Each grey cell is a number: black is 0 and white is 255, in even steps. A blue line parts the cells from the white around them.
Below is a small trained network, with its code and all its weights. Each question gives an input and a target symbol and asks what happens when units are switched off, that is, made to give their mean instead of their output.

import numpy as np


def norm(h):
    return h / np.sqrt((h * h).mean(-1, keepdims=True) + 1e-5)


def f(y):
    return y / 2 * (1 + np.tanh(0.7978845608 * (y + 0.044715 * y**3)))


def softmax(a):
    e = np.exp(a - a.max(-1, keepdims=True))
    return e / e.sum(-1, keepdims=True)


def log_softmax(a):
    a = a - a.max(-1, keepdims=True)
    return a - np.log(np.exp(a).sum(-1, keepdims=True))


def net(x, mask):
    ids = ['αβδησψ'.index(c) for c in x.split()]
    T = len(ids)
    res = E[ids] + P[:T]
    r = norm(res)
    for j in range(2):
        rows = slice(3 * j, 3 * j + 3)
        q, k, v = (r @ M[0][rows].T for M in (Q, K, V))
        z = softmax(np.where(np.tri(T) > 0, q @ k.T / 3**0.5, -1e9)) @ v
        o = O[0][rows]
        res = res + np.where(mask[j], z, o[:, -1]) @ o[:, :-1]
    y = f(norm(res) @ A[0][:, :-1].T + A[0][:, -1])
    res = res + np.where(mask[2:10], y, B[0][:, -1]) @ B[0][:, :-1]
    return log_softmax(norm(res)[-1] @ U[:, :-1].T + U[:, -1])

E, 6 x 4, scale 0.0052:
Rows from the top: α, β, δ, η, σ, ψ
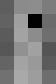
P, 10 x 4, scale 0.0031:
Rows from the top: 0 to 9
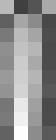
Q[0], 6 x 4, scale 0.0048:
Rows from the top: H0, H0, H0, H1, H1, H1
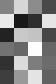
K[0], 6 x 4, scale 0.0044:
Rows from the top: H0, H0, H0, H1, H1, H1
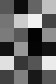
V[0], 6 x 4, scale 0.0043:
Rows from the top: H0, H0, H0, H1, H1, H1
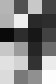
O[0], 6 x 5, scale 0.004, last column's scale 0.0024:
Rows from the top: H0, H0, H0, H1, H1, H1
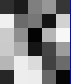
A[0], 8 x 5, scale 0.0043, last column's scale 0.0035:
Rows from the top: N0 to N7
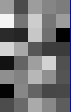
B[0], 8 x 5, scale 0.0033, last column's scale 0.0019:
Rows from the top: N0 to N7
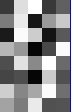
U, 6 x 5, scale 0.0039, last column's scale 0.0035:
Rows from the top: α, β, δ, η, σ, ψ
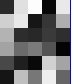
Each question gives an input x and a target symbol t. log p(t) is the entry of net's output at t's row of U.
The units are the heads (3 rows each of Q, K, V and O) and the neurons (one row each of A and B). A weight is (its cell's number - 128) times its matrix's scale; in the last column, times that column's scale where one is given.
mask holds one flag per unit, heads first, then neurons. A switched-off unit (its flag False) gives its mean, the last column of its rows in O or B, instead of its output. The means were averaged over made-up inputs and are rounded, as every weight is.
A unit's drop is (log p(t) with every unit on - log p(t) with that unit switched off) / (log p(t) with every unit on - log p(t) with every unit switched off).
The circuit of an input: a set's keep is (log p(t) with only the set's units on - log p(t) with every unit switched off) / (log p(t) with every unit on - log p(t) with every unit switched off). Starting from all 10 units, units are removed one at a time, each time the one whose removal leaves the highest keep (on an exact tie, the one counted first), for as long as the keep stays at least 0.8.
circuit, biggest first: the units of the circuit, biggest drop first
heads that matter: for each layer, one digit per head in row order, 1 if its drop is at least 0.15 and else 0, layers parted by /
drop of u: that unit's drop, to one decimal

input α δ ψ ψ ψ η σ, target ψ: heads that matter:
11
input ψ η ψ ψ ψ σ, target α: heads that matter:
10
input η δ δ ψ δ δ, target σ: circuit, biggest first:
(H1; H0)
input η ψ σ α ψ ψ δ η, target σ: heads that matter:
11
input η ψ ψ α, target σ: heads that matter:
00
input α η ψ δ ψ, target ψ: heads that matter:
11
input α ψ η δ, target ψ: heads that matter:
10
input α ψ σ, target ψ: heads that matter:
10
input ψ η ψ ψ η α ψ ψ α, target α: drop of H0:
1.2
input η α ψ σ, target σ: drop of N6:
0.0
